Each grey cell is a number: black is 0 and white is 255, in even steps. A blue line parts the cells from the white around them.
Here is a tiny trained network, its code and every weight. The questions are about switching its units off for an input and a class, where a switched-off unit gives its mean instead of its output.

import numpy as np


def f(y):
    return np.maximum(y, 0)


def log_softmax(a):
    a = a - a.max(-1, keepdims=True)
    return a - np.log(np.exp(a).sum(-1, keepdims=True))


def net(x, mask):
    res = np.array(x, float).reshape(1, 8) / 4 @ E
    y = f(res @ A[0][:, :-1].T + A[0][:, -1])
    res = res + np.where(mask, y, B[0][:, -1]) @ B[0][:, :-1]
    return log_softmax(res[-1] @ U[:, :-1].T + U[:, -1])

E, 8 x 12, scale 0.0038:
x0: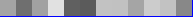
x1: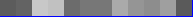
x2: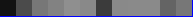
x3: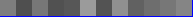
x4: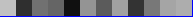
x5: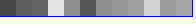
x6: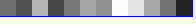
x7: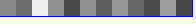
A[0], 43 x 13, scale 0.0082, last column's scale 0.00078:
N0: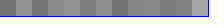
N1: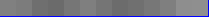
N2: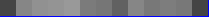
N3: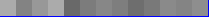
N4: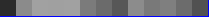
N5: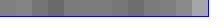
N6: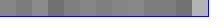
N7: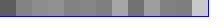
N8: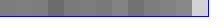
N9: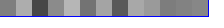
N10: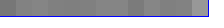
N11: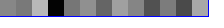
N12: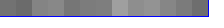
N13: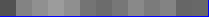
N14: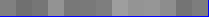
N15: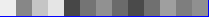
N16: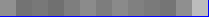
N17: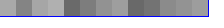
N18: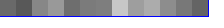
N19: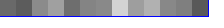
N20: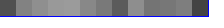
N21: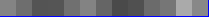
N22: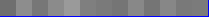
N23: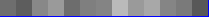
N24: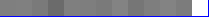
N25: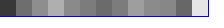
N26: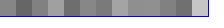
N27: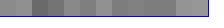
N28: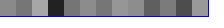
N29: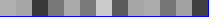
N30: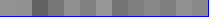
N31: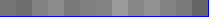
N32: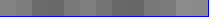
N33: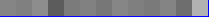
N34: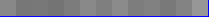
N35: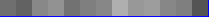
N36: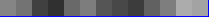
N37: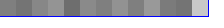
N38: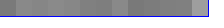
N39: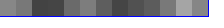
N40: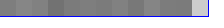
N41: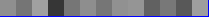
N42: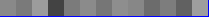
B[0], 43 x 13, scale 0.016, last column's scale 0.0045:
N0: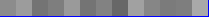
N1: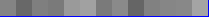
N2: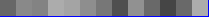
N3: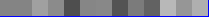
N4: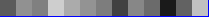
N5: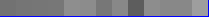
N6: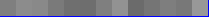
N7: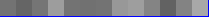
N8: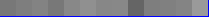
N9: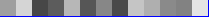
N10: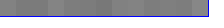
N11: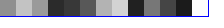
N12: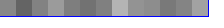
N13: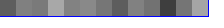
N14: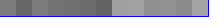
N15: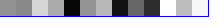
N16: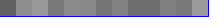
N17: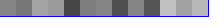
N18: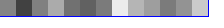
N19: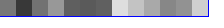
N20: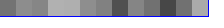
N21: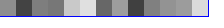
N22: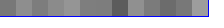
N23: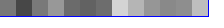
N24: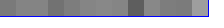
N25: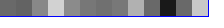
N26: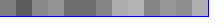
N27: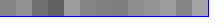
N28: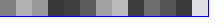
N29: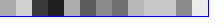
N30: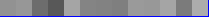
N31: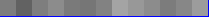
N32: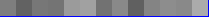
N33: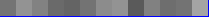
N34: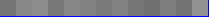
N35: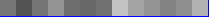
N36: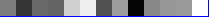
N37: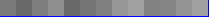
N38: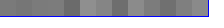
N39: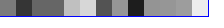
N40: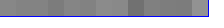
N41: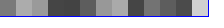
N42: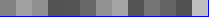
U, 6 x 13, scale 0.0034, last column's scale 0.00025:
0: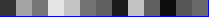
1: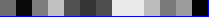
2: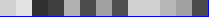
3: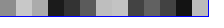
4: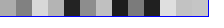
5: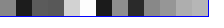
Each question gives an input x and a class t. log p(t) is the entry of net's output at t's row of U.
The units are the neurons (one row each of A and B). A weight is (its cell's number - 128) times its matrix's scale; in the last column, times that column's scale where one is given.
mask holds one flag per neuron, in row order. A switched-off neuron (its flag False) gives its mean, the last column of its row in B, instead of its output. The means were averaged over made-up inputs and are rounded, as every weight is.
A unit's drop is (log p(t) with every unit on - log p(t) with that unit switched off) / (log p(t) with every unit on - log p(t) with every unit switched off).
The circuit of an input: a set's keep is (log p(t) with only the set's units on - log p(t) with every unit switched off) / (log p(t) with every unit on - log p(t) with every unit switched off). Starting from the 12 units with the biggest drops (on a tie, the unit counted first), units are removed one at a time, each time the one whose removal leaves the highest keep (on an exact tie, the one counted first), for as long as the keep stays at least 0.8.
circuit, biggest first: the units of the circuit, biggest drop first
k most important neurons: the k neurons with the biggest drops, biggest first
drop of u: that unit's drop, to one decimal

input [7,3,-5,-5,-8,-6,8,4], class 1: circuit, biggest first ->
(N19)
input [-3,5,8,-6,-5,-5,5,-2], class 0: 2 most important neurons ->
(N4; N25)
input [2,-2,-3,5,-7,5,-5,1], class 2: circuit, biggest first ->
(N29; N9)
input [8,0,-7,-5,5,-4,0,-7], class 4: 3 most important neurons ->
(N15; N17; N3)
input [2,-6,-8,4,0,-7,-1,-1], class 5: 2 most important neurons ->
(N36; N39)
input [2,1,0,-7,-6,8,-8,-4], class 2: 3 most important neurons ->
(N29; N9; N30)
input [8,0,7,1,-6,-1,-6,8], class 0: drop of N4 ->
0.2
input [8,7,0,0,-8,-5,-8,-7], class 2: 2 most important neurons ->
(N29; N9)
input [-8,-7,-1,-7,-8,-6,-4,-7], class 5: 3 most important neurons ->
(N36; N39; N21)
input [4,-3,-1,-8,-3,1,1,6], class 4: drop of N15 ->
0.4
